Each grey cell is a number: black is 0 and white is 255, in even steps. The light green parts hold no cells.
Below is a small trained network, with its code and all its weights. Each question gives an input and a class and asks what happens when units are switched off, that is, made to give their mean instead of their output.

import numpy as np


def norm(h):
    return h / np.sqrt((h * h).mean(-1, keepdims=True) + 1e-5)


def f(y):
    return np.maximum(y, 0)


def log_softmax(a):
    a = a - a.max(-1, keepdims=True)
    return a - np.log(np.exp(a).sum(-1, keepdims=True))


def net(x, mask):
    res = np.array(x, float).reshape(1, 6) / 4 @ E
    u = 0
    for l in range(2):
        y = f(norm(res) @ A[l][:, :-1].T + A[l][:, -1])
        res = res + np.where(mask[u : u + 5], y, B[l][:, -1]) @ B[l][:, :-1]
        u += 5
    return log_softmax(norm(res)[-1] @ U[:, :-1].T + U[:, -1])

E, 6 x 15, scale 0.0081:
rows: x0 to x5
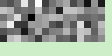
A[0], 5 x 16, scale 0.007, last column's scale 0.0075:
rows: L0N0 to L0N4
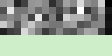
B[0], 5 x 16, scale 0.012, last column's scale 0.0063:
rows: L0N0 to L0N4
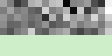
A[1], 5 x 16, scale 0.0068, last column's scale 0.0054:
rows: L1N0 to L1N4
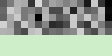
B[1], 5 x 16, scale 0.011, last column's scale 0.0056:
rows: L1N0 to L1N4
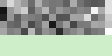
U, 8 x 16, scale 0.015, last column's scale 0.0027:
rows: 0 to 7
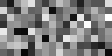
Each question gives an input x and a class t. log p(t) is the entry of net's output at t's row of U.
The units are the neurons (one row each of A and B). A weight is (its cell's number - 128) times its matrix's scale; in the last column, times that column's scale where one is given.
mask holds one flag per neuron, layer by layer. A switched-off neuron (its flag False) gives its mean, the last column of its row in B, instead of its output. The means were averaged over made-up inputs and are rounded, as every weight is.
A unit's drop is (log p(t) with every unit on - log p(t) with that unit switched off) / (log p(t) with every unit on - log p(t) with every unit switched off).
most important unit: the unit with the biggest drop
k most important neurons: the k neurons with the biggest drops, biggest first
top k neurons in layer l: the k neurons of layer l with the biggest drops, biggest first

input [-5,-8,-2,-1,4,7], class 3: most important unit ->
L1N2
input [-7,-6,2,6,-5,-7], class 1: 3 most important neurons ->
[L1N3, L0N0, L0N1]
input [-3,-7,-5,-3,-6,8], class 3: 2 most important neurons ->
[L1N2, L0N1]
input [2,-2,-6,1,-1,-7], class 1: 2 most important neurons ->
[L0N3, L1N3]
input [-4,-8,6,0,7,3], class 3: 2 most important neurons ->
[L0N1, L1N2]
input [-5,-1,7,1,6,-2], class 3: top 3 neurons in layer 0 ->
[L0N1, L0N0, L0N4]
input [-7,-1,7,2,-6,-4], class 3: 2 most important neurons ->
[L1N2, L0N1]
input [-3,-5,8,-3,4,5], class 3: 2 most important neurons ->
[L0N1, L1N2]
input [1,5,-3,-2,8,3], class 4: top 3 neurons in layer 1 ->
[L1N4, L1N1, L1N0]
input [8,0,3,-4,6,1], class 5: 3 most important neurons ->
[L0N2, L0N0, L0N4]
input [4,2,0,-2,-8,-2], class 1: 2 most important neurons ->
[L1N3, L0N3]
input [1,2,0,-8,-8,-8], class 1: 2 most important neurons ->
[L1N3, L0N0]
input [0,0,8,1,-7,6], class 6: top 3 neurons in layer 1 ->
[L1N0, L1N4, L1N3]
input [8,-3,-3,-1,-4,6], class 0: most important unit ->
L0N4
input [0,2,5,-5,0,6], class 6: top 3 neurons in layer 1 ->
[L1N0, L1N4, L1N1]
